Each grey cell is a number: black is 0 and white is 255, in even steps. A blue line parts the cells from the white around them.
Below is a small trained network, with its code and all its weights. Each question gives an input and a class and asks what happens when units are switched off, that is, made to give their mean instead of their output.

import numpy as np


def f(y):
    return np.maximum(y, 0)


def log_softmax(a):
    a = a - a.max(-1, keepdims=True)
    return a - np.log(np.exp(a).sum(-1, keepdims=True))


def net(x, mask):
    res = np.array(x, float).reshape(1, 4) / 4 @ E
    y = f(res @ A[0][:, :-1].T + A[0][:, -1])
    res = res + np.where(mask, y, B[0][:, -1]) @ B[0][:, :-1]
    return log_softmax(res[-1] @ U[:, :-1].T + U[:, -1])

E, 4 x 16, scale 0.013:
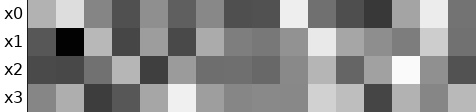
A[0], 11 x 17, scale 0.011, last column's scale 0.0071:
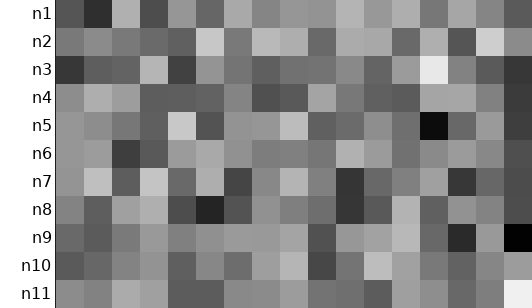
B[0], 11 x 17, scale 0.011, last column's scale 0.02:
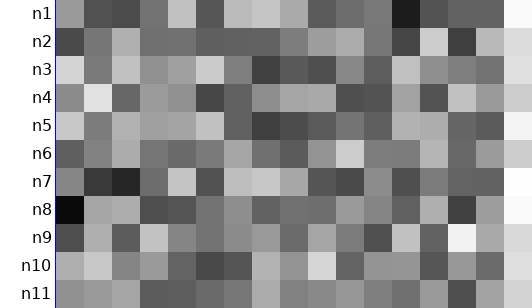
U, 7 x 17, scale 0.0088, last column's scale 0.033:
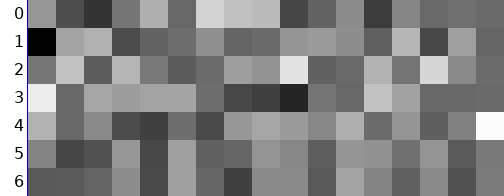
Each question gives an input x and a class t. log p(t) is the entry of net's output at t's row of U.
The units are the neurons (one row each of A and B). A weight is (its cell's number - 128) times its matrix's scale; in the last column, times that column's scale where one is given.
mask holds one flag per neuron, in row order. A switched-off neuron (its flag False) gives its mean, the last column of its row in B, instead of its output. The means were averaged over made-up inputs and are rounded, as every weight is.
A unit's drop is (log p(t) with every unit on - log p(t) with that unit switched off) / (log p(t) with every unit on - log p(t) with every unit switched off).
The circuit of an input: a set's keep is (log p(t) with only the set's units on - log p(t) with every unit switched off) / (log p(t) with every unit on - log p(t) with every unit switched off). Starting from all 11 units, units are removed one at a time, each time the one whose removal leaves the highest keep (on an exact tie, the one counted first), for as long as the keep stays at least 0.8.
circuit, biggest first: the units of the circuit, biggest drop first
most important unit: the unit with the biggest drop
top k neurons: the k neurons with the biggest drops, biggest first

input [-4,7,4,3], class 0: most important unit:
n1
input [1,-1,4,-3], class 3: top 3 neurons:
(n3, n2, n6)
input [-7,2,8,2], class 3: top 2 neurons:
(n3, n4)
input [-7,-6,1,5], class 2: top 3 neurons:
(n9, n10, n1)
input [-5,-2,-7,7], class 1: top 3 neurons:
(n2, n3, n6)
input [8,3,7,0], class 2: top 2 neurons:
(n4, n5)
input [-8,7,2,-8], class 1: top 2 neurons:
(n8, n7)
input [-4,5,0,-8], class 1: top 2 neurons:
(n8, n7)
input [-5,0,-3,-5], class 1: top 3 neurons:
(n8, n4, n11)
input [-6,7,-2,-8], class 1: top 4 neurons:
(n8, n7, n11, n9)
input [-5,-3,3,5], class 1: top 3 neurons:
(n2, n4, n1)
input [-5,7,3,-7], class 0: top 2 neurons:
(n1, n2)
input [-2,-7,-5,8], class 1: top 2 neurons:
(n2, n1)
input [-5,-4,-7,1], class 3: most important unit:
n5
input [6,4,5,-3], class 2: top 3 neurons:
(n4, n5, n7)
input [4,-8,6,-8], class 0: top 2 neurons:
(n7, n2)
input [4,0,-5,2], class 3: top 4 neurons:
(n9, n10, n5, n8)
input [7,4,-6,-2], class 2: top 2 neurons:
(n4, n3)
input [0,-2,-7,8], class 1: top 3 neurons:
(n2, n6, n3)
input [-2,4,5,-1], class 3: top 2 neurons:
(n3, n7)
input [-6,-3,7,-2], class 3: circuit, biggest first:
(n3)
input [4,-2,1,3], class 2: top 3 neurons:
(n8, n4, n1)
